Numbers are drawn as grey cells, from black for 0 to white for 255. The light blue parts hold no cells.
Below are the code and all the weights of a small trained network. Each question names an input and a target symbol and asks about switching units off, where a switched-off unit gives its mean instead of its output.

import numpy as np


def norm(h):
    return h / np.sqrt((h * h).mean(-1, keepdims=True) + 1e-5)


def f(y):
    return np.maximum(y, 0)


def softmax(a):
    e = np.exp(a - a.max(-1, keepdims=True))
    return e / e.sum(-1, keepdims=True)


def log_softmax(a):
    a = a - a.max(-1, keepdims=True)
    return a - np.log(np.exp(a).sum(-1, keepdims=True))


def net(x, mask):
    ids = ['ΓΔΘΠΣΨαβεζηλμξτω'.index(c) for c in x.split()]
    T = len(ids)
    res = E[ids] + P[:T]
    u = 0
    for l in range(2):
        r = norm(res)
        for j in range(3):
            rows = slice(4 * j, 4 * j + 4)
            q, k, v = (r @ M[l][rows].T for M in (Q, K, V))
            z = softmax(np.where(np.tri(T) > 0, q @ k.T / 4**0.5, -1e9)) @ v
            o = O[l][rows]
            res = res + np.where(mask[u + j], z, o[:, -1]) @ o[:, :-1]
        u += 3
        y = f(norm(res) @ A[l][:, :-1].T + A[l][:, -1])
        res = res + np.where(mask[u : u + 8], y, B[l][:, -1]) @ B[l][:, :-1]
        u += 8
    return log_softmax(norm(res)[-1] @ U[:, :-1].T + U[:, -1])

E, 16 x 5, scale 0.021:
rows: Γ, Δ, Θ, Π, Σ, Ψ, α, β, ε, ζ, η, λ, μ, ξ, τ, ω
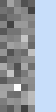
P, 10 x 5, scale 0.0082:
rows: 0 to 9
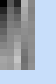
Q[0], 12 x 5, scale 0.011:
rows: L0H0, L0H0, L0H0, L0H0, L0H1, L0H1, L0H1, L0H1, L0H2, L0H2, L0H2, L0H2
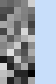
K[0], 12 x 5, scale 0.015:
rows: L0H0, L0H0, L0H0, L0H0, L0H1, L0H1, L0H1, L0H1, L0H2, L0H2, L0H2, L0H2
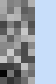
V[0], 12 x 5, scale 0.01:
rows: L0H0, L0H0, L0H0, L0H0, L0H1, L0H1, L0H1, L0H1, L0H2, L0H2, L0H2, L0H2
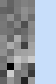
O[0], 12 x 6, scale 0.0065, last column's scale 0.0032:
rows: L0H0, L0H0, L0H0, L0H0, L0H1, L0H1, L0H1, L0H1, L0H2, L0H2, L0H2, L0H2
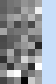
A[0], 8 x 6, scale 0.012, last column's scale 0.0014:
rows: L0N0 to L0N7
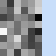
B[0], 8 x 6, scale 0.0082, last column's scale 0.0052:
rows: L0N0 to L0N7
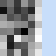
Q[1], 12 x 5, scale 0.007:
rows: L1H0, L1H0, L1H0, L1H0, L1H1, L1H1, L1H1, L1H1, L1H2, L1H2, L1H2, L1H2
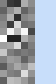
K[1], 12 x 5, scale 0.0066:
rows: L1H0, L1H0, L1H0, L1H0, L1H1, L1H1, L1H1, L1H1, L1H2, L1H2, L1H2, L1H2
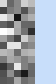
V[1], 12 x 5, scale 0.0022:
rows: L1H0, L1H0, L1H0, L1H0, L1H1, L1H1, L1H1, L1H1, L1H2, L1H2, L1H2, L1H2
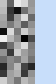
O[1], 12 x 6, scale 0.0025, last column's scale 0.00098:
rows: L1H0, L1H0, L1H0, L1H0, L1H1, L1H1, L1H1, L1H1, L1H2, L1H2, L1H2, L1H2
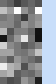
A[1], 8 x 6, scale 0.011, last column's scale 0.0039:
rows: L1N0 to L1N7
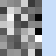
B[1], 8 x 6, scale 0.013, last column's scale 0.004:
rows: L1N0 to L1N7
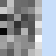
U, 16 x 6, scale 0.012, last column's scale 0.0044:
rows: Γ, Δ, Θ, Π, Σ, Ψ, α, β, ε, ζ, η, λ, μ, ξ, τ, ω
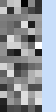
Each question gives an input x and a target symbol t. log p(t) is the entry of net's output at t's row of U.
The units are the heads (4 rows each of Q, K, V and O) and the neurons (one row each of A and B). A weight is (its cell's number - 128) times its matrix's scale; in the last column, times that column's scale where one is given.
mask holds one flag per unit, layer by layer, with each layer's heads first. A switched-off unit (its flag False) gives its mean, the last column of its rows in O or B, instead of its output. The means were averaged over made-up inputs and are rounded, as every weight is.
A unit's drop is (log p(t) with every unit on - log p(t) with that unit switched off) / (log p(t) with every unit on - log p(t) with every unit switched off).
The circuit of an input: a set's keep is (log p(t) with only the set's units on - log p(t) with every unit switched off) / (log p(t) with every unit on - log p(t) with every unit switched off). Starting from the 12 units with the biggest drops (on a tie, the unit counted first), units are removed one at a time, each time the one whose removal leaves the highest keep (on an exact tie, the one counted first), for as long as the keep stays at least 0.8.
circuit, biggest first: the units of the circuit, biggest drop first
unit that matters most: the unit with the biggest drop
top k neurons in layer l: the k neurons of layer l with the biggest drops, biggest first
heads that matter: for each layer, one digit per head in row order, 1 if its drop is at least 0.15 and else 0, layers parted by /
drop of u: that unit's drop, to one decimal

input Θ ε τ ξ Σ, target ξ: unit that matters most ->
L0H2
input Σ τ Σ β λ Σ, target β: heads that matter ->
001 / 000
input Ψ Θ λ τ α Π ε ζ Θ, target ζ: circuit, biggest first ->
L0H2, L0N4
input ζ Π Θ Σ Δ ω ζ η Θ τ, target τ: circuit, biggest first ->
L1N4, L0H2
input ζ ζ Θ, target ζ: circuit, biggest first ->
L0H2, L0H1
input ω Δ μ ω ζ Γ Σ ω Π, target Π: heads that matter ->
001 / 000
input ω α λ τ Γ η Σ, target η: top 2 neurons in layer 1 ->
L1N1, L1N4
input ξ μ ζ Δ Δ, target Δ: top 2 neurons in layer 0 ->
L0N5, L0N6
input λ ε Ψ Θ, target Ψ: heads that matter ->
001 / 000
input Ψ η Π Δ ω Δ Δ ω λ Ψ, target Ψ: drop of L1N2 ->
0.3
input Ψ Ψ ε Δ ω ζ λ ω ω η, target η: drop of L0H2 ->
0.2
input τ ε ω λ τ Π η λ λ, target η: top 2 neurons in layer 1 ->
L1N1, L1N4
